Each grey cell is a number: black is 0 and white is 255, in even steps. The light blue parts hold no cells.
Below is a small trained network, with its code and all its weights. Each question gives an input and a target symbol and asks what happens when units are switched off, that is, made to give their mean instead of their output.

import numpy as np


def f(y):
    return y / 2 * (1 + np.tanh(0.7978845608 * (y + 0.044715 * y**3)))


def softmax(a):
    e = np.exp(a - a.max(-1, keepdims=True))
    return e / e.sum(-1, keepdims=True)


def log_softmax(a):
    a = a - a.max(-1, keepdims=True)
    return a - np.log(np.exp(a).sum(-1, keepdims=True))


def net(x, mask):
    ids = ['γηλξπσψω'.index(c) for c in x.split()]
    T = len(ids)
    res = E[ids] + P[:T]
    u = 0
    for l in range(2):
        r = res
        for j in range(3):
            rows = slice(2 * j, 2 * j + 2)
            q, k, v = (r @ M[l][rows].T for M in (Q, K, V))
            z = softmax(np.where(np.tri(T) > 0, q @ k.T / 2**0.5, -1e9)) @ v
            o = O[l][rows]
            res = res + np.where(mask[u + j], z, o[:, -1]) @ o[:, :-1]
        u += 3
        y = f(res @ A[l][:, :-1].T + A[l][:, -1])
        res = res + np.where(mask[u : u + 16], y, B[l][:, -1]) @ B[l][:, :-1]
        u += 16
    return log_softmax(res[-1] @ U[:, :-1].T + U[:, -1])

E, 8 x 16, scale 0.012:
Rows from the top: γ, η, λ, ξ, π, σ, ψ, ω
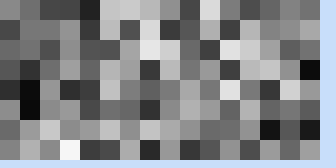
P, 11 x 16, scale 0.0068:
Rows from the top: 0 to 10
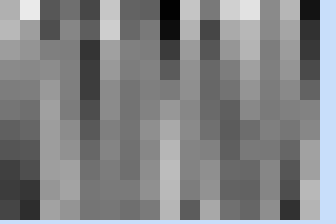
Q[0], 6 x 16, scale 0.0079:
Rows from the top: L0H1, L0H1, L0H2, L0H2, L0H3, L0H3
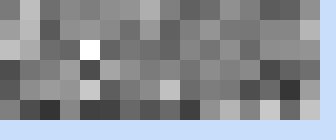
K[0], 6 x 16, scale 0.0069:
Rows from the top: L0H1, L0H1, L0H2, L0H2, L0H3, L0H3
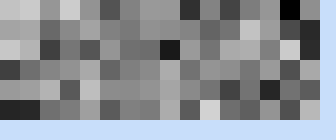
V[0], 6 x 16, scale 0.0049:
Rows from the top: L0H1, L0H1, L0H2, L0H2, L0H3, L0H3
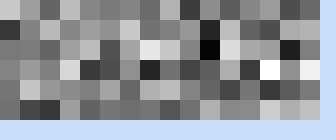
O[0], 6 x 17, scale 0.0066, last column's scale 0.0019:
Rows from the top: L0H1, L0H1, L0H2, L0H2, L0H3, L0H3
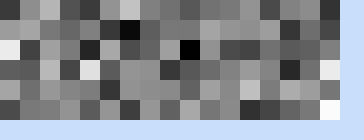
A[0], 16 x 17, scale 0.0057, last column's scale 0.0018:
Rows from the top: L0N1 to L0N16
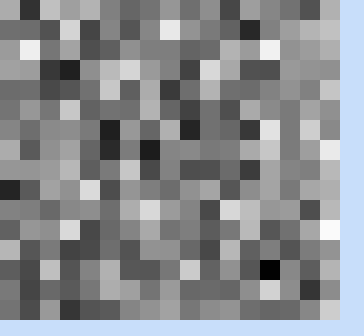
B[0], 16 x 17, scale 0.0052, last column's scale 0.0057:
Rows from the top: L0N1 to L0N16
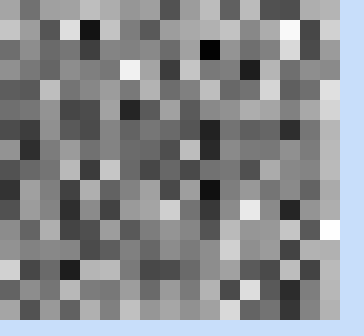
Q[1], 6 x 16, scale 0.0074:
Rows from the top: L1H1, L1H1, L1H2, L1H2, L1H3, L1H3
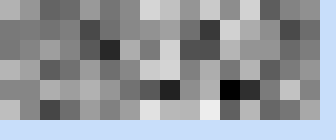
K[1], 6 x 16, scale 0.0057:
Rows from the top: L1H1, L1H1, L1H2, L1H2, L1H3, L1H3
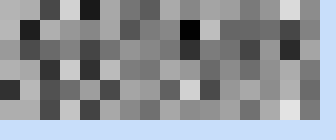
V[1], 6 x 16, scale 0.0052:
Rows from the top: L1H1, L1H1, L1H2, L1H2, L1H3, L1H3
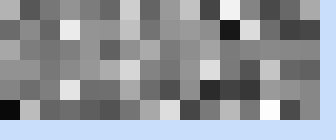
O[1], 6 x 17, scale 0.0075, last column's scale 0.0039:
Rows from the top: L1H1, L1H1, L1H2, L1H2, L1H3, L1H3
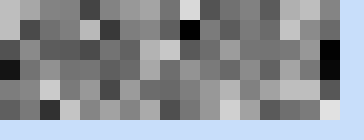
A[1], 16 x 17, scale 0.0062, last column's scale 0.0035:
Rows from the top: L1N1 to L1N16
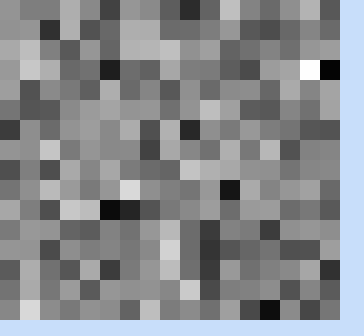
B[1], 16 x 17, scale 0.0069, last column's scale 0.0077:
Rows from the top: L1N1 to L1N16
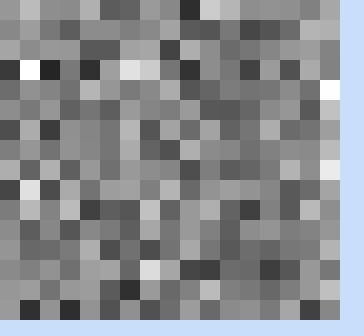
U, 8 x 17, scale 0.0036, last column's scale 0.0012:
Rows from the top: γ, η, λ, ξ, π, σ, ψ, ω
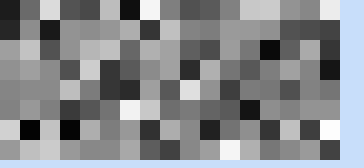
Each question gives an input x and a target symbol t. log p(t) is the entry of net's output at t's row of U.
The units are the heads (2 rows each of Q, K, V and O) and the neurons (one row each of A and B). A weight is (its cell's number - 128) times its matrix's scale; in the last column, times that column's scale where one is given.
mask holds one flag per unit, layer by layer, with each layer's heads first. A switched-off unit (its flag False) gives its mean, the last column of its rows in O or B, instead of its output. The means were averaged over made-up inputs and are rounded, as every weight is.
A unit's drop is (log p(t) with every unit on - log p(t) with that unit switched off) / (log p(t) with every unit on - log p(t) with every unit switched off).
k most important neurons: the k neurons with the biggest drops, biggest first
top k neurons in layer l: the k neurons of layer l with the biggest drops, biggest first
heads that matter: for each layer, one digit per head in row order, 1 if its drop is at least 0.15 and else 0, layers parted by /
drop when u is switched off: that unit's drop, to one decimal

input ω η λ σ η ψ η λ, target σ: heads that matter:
010 / 001
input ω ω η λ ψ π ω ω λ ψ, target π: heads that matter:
011 / 101
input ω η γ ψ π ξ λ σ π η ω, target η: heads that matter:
010 / 100
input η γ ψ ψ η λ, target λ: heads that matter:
010 / 001
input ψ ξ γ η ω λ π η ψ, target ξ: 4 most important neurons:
(L0N2 L0N11 L0N15 L1N1)
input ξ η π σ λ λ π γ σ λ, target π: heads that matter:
010 / 101
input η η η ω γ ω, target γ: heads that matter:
010 / 010
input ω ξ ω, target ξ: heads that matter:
000 / 100
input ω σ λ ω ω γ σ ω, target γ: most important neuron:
(L0N4)
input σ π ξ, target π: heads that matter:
100 / 000
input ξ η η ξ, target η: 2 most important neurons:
(L1N7 L0N15)
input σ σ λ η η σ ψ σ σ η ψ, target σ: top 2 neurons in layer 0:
(L0N2 L0N11)
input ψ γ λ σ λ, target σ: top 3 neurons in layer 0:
(L0N14 L0N11 L0N3)
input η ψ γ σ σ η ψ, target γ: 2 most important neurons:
(L0N4 L1N12)
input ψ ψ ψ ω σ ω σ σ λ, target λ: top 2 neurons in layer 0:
(L0N3 L0N10)
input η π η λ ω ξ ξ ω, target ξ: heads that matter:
010 / 100
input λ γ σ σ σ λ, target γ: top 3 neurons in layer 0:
(L0N4 L0N3 L0N11)
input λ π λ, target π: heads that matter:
000 / 101
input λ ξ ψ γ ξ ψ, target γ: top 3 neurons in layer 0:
(L0N2 L0N4 L0N11)
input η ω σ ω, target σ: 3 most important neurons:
(L1N4 L0N14 L0N9)
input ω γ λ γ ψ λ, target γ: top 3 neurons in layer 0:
(L0N4 L0N3 L0N12)
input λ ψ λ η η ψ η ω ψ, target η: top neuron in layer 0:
(L0N11)
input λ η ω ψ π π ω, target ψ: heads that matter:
000 / 001
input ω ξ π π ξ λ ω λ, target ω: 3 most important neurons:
(L0N9 L0N11 L0N7)
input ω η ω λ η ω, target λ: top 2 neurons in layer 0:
(L0N11 L0N16)
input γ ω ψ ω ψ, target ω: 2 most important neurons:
(L0N9 L0N11)
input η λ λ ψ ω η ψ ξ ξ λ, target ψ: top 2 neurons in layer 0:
(L0N3 L0N7)
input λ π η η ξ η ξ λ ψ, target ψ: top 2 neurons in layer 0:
(L0N14 L0N5)
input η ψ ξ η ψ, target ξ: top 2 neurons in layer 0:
(L0N15 L0N2)
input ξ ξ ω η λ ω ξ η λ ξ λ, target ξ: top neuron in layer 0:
(L0N15)
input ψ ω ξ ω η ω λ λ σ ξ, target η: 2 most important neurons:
(L0N15 L1N10)
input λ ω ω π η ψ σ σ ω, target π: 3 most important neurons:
(L1N15 L0N14 L1N13)
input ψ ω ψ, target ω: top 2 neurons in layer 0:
(L0N11 L0N9)
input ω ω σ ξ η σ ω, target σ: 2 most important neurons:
(L1N4 L0N14)
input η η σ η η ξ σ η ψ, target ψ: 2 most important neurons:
(L1N16 L0N14)
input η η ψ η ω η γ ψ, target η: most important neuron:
(L1N7)
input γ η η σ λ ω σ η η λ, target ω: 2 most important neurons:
(L0N9 L0N11)
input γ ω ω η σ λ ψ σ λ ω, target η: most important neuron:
(L1N7)
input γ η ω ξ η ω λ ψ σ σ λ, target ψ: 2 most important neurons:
(L0N7 L1N13)
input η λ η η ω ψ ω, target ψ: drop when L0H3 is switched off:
0.2
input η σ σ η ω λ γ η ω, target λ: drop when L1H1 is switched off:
0.2
